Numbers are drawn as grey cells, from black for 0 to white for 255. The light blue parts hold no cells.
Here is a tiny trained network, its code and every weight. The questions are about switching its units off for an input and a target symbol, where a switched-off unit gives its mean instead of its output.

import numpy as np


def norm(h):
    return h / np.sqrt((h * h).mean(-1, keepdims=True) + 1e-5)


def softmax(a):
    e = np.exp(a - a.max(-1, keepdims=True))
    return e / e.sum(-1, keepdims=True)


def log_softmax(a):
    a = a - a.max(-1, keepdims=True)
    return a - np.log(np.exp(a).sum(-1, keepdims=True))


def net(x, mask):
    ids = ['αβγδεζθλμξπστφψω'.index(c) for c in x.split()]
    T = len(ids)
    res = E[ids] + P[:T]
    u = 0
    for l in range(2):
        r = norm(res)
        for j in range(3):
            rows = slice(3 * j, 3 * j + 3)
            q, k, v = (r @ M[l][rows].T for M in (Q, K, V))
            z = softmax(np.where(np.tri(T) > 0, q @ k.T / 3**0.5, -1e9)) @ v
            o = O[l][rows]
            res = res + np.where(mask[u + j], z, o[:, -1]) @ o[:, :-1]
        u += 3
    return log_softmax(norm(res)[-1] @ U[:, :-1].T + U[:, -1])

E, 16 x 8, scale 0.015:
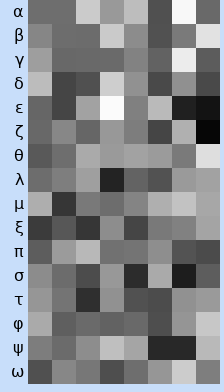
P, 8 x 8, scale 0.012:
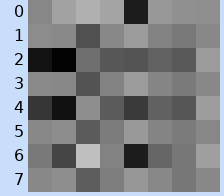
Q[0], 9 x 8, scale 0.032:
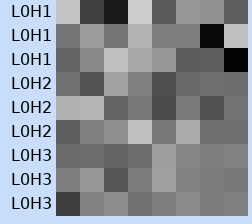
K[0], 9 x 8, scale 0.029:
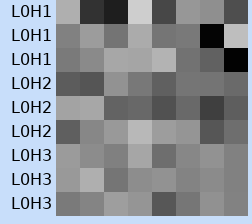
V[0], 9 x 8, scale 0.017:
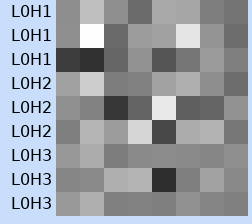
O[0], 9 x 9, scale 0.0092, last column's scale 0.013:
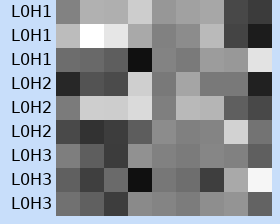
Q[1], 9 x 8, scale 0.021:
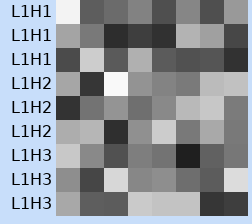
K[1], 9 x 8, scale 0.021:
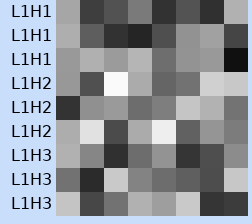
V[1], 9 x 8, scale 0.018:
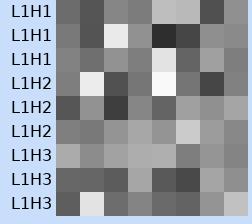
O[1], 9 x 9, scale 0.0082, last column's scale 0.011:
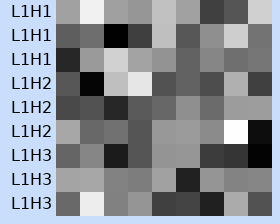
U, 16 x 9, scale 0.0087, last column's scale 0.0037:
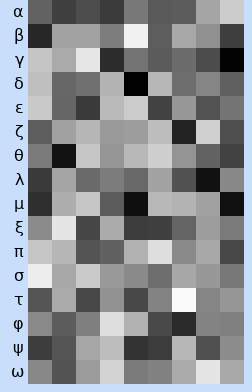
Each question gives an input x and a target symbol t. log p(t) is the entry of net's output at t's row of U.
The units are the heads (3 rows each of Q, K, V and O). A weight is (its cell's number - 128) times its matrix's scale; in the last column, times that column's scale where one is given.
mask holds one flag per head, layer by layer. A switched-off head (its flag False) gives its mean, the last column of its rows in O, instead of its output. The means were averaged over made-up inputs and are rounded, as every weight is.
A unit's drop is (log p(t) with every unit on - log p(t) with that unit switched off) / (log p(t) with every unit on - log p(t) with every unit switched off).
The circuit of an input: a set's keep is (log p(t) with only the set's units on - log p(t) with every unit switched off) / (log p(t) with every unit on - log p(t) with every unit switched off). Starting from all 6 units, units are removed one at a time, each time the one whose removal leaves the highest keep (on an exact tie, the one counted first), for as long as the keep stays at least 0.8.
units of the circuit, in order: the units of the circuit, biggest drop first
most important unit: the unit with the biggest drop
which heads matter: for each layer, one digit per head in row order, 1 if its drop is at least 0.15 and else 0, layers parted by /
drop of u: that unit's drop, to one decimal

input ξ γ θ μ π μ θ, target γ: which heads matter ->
011 / 010
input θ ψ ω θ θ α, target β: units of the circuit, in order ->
[L0H2; L1H1]
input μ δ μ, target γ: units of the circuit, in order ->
[L0H2]
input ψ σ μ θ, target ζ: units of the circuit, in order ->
[L0H2; L1H2; L1H3; L0H1]
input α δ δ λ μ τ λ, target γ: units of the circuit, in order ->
[L1H2; L0H3]
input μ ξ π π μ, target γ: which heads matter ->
000 / 000
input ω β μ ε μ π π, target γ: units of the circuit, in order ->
[L0H1; L0H2]
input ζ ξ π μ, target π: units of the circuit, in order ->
[L0H2; L1H2; L0H3]
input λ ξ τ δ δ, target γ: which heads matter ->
000 / 000
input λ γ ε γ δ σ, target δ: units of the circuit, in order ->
[L0H3; L1H1; L0H2]
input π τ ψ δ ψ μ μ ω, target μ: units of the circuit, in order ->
[L0H2; L1H3]
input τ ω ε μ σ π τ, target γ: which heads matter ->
011 / 010
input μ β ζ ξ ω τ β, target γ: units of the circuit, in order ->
[L0H3; L1H2]
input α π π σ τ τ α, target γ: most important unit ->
L0H3
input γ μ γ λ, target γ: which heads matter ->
010 / 000
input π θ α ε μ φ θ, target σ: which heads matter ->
110 / 000
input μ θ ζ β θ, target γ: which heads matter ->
000 / 000
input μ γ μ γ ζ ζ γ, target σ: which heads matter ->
101 / 000
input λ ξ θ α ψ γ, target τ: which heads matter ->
011 / 111
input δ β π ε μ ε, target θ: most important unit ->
L1H3
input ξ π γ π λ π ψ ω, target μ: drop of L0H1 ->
0.8
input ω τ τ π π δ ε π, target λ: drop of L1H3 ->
0.2
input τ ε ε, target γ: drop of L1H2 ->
0.1
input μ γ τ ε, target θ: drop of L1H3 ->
0.3
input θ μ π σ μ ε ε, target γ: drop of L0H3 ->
0.1
